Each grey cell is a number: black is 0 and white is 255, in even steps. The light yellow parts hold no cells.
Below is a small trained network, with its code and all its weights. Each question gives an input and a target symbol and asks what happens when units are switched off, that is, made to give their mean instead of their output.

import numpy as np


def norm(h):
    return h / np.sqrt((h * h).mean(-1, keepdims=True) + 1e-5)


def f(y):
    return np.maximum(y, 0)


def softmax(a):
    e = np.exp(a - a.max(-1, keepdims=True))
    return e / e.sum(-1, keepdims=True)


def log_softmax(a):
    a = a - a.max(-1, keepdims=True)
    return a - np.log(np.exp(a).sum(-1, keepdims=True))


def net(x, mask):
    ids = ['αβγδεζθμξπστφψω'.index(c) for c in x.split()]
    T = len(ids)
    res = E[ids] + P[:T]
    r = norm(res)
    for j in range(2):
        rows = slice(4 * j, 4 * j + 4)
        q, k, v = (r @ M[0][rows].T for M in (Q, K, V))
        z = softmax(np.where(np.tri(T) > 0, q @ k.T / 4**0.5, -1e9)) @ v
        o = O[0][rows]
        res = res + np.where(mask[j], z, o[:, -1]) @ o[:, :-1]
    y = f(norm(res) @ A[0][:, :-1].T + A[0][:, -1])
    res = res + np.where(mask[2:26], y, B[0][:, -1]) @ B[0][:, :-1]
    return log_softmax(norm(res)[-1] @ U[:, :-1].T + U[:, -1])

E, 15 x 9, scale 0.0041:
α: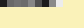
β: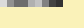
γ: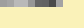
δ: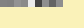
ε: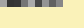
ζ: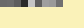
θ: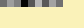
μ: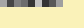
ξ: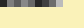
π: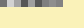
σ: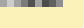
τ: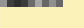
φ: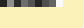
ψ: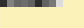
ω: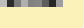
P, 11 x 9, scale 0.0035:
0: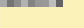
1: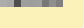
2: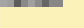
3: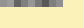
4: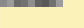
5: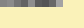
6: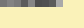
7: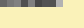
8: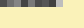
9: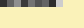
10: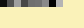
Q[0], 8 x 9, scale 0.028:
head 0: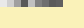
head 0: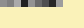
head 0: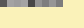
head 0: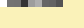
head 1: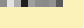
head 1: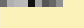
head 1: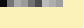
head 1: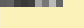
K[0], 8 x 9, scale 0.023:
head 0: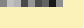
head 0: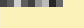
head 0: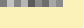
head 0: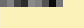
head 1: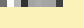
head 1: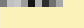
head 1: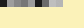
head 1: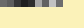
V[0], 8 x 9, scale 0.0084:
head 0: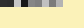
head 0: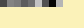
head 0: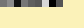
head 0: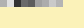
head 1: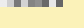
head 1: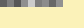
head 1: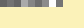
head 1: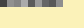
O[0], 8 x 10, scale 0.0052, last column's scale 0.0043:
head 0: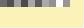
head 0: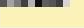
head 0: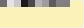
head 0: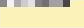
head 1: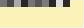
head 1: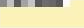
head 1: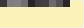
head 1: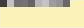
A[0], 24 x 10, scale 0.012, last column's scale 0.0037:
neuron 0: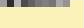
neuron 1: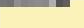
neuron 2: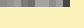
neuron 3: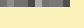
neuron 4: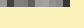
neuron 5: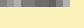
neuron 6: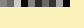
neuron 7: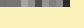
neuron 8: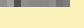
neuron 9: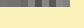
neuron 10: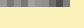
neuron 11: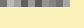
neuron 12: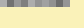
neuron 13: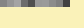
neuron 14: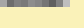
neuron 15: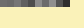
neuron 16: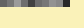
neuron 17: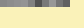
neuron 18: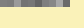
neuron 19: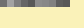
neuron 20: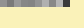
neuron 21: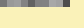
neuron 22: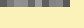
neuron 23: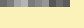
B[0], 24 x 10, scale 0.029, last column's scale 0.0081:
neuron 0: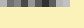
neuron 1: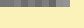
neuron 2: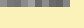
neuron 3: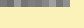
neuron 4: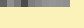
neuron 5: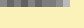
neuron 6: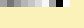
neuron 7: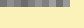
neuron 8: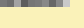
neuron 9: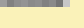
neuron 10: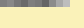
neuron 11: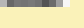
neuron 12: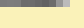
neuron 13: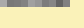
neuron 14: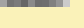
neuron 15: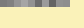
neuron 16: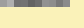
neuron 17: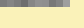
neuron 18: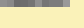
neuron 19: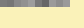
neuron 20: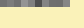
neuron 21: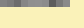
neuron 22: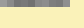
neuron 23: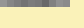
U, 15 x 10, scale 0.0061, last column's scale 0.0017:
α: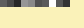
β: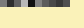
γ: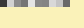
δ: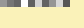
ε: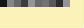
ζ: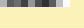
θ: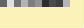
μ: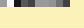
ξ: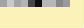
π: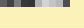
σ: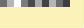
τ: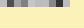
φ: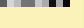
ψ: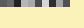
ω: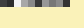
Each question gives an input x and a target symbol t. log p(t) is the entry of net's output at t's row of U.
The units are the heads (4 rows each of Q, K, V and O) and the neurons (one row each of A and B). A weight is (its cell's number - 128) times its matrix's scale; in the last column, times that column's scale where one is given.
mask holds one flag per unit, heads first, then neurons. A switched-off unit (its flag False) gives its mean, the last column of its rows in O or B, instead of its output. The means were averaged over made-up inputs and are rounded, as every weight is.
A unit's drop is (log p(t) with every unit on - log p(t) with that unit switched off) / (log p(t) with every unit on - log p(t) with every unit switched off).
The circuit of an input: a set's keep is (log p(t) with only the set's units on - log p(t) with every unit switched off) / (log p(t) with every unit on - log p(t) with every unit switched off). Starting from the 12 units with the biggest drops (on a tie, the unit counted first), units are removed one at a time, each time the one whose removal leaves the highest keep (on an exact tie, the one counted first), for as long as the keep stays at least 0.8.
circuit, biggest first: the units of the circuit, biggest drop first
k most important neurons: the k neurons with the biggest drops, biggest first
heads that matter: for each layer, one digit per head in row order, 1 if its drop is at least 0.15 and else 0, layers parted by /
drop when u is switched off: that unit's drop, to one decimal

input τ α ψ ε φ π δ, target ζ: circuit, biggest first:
(head 1; neuron 6)
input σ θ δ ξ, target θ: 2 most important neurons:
(neuron 6; neuron 11)
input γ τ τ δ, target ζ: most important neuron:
(neuron 6)
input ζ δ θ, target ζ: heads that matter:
10
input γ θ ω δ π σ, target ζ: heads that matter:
10
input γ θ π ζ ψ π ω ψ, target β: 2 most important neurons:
(neuron 6; neuron 0)
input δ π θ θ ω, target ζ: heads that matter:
01
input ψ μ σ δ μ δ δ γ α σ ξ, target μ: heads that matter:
11
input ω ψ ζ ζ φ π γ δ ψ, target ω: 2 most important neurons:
(neuron 6; neuron 15)
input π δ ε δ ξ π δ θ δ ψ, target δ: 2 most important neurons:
(neuron 6; neuron 0)
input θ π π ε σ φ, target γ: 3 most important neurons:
(neuron 6; neuron 11; neuron 0)
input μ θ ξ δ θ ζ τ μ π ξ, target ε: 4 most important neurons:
(neuron 6; neuron 11; neuron 0; neuron 8)
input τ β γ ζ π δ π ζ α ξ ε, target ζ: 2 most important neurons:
(neuron 6; neuron 11)
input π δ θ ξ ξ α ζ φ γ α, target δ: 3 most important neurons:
(neuron 6; neuron 0; neuron 11)
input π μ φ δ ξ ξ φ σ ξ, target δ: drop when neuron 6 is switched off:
0.6
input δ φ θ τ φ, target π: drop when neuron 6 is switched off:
0.5
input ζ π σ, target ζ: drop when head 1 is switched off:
0.2
